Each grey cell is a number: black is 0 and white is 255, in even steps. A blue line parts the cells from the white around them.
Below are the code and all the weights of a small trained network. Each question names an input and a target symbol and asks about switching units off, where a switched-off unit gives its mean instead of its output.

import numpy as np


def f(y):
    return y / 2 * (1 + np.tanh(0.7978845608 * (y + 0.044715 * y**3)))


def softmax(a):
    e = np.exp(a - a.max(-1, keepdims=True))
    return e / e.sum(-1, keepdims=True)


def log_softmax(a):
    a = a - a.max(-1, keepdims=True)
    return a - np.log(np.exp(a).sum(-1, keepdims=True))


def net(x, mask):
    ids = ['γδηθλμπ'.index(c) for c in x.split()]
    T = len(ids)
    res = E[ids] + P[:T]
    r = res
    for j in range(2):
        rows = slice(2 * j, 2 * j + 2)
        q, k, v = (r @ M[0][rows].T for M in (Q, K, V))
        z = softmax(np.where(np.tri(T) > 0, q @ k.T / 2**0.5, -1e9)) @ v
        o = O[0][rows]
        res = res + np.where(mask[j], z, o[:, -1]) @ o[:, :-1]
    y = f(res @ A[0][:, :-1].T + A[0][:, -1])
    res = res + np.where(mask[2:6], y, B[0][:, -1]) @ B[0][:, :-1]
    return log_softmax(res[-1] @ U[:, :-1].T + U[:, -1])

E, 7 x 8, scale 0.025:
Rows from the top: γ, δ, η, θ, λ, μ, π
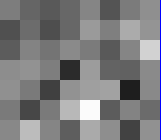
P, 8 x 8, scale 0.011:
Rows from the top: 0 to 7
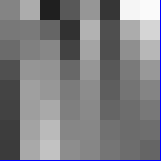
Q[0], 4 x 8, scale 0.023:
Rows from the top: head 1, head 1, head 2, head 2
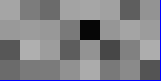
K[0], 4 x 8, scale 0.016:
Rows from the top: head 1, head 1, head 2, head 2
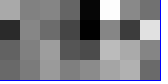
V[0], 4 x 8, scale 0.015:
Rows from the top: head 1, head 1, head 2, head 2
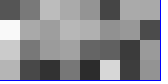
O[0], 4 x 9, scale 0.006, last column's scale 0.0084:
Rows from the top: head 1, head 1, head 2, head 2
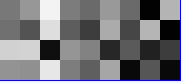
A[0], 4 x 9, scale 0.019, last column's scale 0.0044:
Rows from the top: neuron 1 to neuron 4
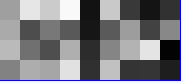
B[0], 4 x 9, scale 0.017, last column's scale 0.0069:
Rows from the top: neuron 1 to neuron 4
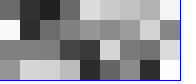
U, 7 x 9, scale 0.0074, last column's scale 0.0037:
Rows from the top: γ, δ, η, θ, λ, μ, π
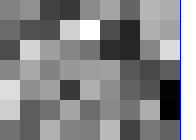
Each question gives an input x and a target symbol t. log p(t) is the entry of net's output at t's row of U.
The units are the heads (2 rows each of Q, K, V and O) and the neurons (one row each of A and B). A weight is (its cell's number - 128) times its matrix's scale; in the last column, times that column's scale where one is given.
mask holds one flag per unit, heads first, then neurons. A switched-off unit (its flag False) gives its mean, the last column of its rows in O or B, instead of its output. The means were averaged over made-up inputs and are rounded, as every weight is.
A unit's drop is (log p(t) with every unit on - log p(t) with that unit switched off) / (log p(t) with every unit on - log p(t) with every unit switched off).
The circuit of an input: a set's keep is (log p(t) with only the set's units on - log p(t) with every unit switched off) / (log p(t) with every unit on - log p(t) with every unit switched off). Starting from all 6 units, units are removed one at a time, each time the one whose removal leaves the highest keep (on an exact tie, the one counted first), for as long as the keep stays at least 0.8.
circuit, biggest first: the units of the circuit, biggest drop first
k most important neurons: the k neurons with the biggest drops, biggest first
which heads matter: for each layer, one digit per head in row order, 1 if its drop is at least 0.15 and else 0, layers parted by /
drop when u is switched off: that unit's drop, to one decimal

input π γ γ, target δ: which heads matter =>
10
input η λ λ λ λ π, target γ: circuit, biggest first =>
(head 2; head 1)
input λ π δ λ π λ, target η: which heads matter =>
11
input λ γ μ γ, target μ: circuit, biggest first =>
(neuron 2; head 1)
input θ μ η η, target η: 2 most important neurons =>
(neuron 1; neuron 3)
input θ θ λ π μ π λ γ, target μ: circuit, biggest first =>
(head 1; neuron 2)
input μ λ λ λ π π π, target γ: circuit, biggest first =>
(neuron 1; head 1)
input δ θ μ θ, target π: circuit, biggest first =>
(head 1; head 2)
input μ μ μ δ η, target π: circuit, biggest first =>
(head 1)
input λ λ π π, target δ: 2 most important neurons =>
(neuron 4; neuron 3)
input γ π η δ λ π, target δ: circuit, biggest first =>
(neuron 3; neuron 4)
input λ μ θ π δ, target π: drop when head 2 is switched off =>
0.3
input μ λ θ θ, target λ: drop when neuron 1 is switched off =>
0.4
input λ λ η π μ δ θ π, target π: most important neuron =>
(neuron 4)
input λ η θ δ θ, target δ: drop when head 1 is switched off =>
0.3
